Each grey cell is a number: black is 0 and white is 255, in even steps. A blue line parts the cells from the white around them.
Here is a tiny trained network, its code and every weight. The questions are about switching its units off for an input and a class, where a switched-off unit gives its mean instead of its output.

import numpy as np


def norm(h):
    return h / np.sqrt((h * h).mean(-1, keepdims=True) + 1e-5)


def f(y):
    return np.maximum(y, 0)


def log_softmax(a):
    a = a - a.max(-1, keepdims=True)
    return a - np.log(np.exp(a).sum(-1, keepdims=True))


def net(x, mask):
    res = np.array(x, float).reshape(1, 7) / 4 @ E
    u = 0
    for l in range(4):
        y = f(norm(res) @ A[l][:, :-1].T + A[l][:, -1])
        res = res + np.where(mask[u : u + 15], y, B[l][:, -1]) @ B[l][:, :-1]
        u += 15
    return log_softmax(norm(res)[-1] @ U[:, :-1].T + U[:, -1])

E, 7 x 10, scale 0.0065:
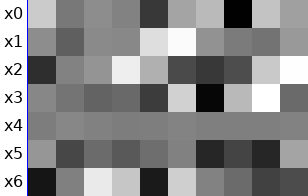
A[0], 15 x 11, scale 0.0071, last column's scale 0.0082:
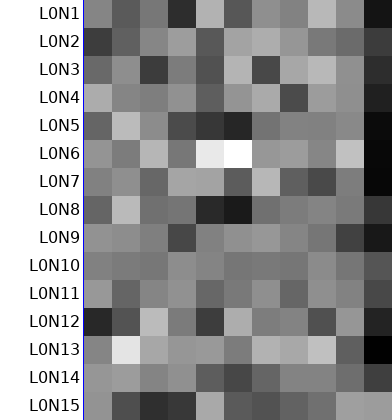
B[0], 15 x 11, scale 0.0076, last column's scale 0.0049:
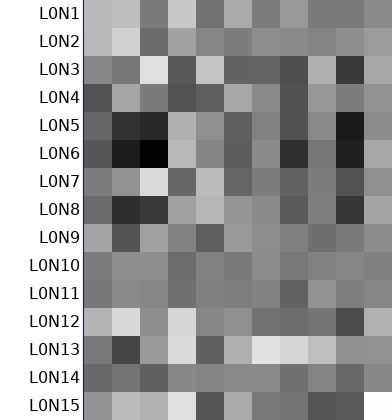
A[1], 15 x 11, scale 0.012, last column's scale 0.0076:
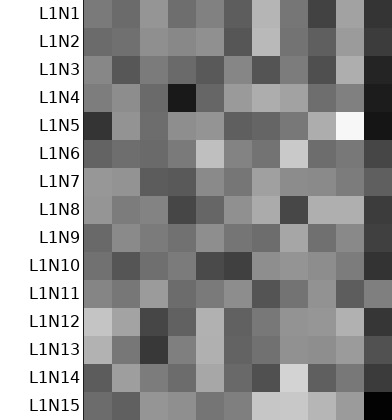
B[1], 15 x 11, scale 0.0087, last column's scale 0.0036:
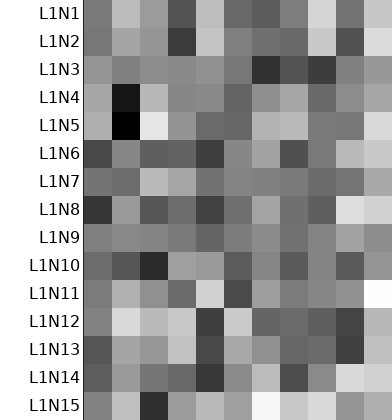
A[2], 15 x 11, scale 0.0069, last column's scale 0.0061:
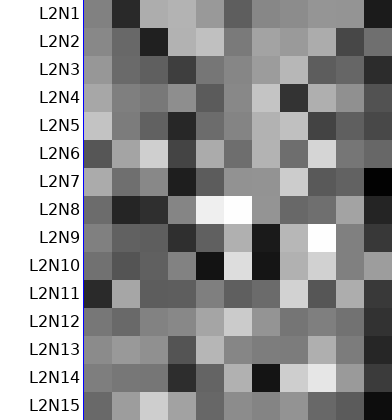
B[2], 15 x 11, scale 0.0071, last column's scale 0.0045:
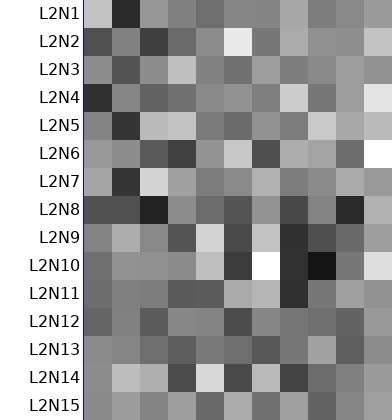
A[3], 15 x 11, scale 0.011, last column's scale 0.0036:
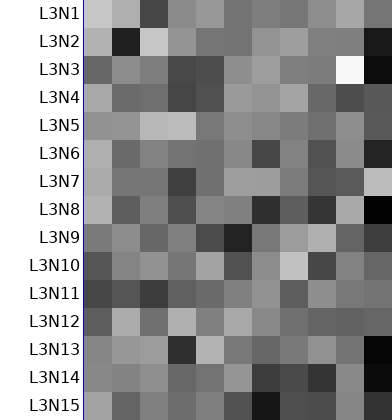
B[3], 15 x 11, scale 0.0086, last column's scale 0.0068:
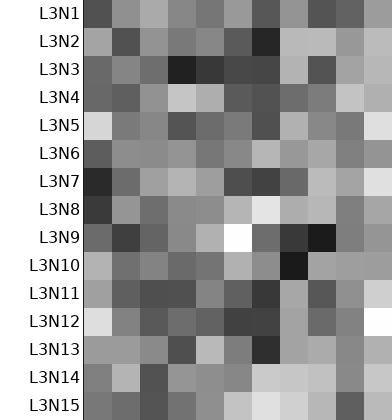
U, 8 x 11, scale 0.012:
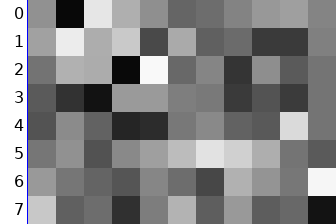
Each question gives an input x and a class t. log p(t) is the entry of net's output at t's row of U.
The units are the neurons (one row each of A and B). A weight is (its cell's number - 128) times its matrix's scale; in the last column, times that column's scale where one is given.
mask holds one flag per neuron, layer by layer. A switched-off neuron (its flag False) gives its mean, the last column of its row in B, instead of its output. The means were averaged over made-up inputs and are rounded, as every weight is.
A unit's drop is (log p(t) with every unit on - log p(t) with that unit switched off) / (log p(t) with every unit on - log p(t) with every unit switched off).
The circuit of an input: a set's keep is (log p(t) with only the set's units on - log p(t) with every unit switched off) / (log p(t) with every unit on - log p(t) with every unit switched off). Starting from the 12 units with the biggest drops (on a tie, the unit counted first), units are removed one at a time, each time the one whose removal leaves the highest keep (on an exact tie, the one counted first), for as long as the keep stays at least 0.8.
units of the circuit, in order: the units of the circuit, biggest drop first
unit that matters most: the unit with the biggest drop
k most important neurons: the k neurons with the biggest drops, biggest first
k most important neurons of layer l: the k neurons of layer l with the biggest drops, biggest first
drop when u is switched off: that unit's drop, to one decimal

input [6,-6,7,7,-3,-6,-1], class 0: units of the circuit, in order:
L1N5; L3N9
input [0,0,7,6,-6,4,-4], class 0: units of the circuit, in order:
L1N5
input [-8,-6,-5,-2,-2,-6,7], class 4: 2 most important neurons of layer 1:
L1N14; L1N6
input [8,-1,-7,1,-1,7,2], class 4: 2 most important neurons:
L1N8; L3N3
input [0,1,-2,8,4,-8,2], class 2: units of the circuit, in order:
L2N9; L2N10
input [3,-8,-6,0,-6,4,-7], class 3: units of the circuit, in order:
L3N9; L1N10
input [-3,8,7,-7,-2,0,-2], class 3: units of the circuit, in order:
L0N6; L2N8
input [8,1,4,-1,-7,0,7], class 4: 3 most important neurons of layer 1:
L1N8; L1N12; L1N13
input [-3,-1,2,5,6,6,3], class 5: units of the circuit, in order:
L3N15; L3N14; L1N15; L2N4
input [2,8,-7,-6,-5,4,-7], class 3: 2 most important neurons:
L0N6; L1N5
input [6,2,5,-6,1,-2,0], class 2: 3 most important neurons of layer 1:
L1N2; L1N1; L1N14
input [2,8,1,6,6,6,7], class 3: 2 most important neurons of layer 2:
L2N8; L2N10
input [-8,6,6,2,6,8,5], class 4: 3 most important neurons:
L1N14; L1N6; L2N11
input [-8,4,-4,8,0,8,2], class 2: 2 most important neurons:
L0N3; L2N14
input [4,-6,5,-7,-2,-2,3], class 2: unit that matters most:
L1N2
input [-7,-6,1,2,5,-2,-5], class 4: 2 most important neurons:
L1N14; L1N6
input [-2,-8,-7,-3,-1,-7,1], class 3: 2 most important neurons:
L1N10; L0N5
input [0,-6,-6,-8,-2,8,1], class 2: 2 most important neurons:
L1N1; L1N2
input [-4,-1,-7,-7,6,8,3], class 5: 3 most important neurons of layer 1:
L1N3; L1N5; L1N1
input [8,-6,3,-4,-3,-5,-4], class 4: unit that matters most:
L1N8
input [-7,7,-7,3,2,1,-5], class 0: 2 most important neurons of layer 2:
L2N5; L2N7
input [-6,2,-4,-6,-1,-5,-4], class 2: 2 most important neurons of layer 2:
L2N6; L2N2
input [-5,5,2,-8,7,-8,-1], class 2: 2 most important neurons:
L1N2; L0N7
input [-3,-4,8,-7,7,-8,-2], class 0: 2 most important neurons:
L1N5; L2N1
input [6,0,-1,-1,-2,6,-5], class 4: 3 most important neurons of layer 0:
L0N4; L0N12; L0N6
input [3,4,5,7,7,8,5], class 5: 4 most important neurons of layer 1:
L1N3; L1N2; L1N1; L1N15
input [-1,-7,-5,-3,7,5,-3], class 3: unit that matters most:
L0N5
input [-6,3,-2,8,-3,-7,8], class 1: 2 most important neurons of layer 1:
L1N2; L1N1
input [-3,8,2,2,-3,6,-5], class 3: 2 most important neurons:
L0N6; L2N8
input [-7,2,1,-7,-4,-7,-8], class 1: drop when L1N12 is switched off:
0.6
